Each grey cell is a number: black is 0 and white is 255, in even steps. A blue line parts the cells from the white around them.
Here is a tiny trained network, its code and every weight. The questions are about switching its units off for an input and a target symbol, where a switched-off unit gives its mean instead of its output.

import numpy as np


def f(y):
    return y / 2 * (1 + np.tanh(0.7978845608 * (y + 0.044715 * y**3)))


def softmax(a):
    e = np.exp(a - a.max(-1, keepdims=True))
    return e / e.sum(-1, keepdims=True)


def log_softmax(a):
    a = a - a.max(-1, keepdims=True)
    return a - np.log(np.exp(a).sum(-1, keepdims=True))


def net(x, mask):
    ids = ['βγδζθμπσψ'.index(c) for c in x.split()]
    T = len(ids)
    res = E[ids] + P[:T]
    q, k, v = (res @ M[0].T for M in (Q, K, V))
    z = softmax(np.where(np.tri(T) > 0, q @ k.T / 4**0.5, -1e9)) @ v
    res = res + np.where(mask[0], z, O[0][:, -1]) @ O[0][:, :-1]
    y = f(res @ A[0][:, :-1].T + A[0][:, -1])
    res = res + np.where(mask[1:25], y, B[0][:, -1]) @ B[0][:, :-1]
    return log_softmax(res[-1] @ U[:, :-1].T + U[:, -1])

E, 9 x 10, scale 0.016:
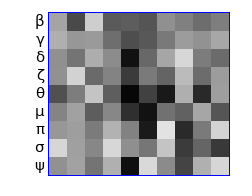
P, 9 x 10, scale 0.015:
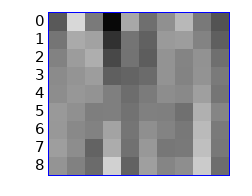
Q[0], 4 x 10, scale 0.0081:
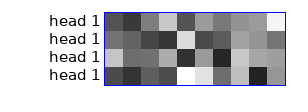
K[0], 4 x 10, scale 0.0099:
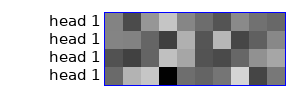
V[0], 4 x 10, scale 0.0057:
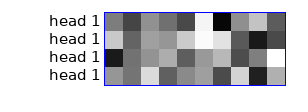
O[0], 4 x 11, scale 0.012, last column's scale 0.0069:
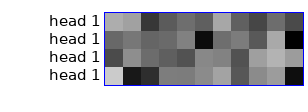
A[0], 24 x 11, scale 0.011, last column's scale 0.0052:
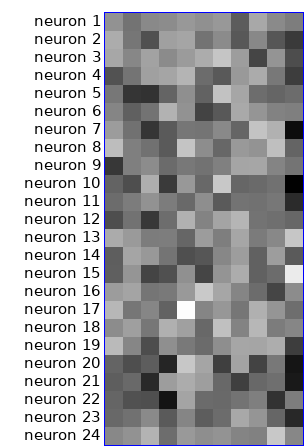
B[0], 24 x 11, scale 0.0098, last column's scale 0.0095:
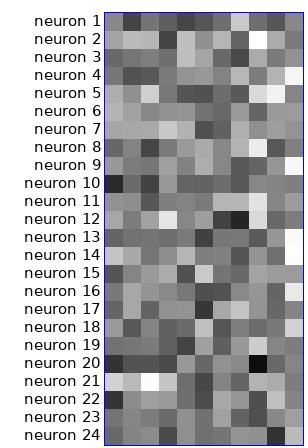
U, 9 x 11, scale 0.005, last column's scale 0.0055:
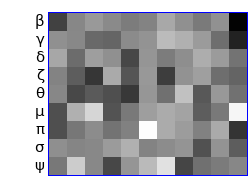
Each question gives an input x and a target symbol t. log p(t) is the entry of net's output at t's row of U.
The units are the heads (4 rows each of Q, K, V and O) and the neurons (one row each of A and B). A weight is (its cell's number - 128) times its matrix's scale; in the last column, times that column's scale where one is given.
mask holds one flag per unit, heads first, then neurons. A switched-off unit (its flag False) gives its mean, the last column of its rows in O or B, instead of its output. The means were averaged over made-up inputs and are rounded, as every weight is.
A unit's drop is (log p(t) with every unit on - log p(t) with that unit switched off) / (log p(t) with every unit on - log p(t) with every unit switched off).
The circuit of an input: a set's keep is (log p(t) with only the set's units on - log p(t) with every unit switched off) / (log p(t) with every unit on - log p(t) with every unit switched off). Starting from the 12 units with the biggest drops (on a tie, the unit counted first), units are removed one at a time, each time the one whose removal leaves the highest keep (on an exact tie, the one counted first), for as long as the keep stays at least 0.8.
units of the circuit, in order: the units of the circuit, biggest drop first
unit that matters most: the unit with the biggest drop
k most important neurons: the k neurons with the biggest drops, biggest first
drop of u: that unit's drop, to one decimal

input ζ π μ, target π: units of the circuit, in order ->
[head 1; neuron 4; neuron 9]
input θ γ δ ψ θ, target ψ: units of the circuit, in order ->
[head 1; neuron 14; neuron 4]
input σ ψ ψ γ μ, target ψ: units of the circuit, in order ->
[head 1; neuron 4]
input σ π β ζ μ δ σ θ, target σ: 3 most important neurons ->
[neuron 14; neuron 6; neuron 23]
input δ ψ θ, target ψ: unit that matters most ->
neuron 14
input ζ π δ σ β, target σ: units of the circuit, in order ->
[head 1; neuron 6; neuron 14]
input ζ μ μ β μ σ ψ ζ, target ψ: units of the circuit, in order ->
[head 1; neuron 14]
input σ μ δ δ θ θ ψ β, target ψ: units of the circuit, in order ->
[head 1; neuron 4]
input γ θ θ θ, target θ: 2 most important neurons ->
[neuron 14; neuron 13]
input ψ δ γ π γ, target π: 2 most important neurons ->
[neuron 4; neuron 9]
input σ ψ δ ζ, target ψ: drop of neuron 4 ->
0.2
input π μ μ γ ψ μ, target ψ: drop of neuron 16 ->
0.2
